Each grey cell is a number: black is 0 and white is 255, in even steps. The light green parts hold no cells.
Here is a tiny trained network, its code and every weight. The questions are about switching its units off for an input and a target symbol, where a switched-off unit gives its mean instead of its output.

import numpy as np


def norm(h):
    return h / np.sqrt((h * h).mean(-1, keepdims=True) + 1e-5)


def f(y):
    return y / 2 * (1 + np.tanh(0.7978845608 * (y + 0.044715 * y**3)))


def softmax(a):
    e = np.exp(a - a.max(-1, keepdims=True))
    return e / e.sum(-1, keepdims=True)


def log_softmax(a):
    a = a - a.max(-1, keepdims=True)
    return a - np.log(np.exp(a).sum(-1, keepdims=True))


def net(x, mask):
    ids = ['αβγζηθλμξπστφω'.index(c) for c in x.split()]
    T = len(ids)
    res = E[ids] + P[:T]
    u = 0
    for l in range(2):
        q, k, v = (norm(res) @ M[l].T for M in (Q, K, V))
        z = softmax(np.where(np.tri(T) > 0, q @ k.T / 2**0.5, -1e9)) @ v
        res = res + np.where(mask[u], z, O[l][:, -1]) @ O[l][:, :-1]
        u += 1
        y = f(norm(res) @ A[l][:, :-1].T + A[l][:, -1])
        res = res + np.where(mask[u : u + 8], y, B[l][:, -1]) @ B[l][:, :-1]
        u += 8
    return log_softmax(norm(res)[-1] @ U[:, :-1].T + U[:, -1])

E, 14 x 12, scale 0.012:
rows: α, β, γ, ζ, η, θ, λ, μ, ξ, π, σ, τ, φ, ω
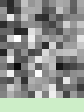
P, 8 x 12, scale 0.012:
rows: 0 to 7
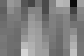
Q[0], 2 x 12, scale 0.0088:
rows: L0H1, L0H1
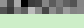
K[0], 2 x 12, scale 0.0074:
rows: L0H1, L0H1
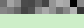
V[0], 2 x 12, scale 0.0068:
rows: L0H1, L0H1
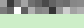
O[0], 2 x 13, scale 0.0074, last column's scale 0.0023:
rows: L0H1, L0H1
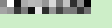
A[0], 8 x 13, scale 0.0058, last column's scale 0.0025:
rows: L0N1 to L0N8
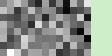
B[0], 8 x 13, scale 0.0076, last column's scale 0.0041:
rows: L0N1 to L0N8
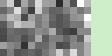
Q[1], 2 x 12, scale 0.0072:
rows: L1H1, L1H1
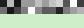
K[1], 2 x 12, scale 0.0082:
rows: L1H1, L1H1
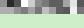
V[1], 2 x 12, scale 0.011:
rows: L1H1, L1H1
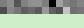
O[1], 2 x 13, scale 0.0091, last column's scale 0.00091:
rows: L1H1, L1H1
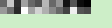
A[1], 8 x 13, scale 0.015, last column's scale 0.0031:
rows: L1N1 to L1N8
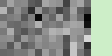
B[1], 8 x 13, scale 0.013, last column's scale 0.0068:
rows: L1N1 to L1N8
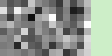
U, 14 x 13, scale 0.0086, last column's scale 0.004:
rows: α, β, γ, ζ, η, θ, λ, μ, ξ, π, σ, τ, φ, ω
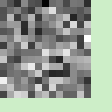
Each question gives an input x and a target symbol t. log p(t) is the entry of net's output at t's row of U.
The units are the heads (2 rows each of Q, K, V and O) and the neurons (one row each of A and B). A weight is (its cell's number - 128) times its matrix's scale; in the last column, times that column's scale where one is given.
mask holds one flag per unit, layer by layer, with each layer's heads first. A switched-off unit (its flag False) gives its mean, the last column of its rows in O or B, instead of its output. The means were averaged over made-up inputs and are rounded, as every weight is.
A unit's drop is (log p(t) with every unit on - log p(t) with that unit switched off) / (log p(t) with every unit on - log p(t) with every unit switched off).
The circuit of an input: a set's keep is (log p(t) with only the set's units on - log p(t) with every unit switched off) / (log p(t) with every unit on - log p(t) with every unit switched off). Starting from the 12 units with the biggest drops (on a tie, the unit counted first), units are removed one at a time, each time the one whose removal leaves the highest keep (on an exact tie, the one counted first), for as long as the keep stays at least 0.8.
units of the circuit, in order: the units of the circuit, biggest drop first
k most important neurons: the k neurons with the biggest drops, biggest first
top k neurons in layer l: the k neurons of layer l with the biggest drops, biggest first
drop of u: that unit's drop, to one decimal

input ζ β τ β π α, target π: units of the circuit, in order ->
[L0H1]
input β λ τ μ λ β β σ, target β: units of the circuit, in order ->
[L1H1; L1N3]
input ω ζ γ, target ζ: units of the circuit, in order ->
[L1H1; L0N8; L1N6; L1N7]
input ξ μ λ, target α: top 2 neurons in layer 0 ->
[L0N2; L0N6]
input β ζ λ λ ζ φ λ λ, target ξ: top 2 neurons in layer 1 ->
[L1N7; L1N8]
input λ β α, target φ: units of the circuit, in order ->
[L1H1; L1N4]
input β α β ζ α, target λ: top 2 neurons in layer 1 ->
[L1N6; L1N4]
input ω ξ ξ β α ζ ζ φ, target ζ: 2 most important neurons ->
[L0N8; L1N6]
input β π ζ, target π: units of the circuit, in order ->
[L0H1; L1H1]
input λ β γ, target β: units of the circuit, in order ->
[L0N8; L1N3]
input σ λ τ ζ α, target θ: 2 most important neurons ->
[L1N2; L0N4]
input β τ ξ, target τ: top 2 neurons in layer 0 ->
[L0N8; L0N3]
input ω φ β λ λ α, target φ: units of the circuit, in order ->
[L0H1; L1N4]
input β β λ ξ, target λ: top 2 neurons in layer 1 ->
[L1N7; L1N5]
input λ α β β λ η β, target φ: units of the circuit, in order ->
[L1N4]
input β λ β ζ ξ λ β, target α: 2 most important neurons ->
[L0N1; L0N6]
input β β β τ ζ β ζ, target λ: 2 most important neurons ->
[L1N6; L1N1]
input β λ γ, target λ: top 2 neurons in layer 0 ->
[L0N8; L0N4]
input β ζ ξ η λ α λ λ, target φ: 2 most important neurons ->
[L1N4; L1N6]
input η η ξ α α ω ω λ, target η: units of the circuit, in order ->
[L1H1]
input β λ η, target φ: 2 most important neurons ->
[L1N4; L1N1]
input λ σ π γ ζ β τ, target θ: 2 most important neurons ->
[L1N2; L0N4]
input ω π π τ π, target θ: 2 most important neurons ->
[L0N2; L1N2]
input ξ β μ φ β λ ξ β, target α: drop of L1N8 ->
0.1
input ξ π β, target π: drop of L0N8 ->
0.0
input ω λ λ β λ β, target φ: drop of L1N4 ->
0.2
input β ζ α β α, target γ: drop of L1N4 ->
0.2
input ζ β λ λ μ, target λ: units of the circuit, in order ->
[L1N5]
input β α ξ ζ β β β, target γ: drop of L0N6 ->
-0.1
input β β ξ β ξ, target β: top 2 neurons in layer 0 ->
[L0N8; L0N4]
